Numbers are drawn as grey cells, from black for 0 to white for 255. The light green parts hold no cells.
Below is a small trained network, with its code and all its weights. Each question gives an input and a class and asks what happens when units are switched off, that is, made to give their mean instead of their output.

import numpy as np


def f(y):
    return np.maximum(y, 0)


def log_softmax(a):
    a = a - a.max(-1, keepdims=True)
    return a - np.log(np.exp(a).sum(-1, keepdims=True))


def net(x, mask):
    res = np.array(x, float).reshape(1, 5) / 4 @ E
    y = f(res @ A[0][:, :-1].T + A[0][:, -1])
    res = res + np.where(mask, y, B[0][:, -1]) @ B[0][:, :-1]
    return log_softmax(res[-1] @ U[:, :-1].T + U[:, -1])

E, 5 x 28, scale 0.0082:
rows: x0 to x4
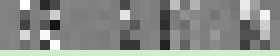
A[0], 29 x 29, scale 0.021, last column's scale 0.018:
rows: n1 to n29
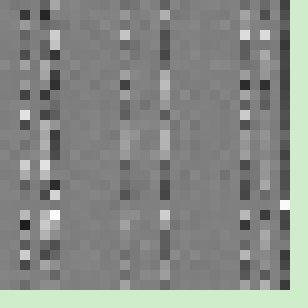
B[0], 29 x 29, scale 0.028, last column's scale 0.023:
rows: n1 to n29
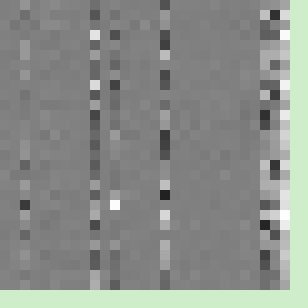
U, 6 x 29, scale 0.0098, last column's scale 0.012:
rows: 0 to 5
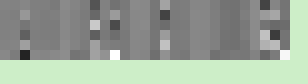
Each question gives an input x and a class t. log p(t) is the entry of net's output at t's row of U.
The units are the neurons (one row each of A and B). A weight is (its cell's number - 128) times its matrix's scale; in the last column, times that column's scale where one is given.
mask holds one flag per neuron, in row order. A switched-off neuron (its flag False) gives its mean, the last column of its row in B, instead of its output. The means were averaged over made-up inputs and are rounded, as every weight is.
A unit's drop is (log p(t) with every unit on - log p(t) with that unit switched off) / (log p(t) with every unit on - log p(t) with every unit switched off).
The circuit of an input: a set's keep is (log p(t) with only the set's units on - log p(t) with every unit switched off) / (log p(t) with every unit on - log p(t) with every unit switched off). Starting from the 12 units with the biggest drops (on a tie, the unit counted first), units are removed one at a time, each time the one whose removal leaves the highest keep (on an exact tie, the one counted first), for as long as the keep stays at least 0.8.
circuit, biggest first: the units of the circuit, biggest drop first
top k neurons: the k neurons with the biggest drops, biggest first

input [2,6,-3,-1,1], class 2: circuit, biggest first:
[n4]
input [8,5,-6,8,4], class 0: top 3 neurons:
[n12; n26; n2]
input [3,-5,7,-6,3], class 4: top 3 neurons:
[n19; n6; n17]
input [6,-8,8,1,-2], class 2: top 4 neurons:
[n9; n22; n28; n11]
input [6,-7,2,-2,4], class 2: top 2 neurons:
[n9; n23]
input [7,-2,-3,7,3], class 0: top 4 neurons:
[n12; n26; n2; n10]
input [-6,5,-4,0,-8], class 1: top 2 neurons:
[n14; n15]
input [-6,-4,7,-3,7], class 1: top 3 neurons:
[n20; n22; n5]
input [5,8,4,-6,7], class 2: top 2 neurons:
[n4; n14]
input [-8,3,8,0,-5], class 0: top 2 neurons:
[n23; n22]
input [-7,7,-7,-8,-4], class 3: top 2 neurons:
[n2; n10]
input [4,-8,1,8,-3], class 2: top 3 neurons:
[n9; n2; n10]
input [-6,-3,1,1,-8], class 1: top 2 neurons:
[n14; n15]
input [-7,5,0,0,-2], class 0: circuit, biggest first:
[n23]
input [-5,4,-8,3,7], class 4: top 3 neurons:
[n22; n14; n15]
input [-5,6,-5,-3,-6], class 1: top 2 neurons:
[n9; n15]
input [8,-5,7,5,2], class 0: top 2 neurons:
[n12; n26]
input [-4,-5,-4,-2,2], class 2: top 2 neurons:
[n9; n12]
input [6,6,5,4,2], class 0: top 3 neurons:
[n12; n26; n9]
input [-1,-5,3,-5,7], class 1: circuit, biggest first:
[n20]
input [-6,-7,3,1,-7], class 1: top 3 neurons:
[n15; n14; n4]
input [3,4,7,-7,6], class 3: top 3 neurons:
[n2; n22; n10]
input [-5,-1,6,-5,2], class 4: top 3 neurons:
[n6; n19; n12]
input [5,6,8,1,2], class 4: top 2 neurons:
[n6; n19]
